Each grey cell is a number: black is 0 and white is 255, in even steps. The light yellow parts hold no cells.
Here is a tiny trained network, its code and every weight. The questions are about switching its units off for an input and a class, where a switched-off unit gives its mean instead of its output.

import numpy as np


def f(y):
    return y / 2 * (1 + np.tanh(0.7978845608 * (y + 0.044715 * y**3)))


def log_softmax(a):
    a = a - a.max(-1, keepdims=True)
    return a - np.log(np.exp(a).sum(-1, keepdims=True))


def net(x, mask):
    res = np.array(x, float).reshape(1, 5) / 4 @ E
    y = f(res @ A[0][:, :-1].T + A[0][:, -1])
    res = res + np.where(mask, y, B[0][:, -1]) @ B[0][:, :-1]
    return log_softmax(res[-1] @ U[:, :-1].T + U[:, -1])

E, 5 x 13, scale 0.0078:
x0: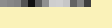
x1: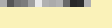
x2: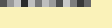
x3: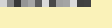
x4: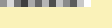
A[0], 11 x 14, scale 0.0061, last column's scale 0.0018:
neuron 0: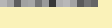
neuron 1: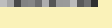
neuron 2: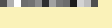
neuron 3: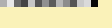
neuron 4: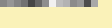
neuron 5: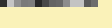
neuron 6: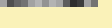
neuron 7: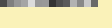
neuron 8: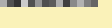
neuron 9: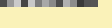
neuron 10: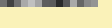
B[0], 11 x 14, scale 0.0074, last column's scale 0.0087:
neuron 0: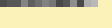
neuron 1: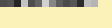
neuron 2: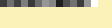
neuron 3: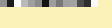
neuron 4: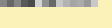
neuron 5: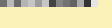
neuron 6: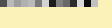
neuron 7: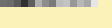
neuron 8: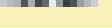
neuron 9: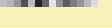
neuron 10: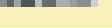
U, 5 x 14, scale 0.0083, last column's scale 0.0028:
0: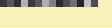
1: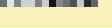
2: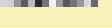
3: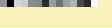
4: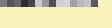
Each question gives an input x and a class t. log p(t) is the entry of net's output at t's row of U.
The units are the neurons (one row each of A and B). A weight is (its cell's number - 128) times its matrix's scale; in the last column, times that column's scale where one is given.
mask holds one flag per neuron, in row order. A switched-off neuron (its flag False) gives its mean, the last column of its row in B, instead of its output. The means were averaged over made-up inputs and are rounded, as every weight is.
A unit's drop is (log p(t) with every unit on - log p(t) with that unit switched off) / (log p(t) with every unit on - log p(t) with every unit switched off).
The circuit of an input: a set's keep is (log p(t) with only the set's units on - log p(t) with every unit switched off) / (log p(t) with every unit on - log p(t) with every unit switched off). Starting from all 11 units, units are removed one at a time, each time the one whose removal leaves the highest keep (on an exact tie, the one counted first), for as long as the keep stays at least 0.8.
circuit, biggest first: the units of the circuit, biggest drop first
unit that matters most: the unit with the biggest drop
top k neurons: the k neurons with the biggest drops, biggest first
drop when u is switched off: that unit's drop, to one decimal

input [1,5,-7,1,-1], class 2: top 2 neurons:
(neuron 8; neuron 5)
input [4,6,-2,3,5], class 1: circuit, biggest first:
(neuron 6)
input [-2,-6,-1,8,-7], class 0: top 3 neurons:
(neuron 1; neuron 3; neuron 0)
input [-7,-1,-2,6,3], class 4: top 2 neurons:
(neuron 7; neuron 2)
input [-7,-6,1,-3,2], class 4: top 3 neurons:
(neuron 7; neuron 6; neuron 10)
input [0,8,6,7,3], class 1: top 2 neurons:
(neuron 6; neuron 2)
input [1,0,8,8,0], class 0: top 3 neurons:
(neuron 1; neuron 0; neuron 8)
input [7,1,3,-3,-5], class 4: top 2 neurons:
(neuron 4; neuron 3)
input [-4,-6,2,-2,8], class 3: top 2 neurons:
(neuron 3; neuron 6)
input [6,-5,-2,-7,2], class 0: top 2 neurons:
(neuron 2; neuron 7)
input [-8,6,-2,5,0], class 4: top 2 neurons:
(neuron 7; neuron 10)
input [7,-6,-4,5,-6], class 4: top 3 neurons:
(neuron 4; neuron 3; neuron 6)
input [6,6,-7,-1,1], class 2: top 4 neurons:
(neuron 8; neuron 5; neuron 7; neuron 10)
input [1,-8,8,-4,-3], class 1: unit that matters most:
neuron 5
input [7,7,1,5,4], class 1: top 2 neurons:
(neuron 6; neuron 7)
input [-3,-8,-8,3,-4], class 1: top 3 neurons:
(neuron 5; neuron 9; neuron 3)
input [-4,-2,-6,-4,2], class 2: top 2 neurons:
(neuron 8; neuron 1)
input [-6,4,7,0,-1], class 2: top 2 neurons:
(neuron 9; neuron 4)
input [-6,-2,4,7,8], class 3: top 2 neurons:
(neuron 3; neuron 2)
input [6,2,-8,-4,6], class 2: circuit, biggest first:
(neuron 8)
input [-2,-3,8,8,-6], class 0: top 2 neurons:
(neuron 1; neuron 0)
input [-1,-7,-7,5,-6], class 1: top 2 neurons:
(neuron 5; neuron 3)
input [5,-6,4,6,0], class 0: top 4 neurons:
(neuron 1; neuron 0; neuron 6; neuron 7)
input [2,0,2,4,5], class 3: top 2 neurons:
(neuron 3; neuron 2)
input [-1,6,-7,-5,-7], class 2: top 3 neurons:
(neuron 8; neuron 3; neuron 5)
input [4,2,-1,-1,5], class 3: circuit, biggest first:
(neuron 3; neuron 7)
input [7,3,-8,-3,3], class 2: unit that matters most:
neuron 8
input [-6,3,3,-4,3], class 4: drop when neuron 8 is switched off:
0.1
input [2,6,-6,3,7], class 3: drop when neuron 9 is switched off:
0.2
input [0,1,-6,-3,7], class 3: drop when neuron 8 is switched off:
-0.1
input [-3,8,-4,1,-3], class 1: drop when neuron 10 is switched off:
0.0
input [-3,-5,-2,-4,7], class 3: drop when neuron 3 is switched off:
1.2
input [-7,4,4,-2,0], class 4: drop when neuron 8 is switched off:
0.1
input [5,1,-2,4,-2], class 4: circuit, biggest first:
(neuron 4)
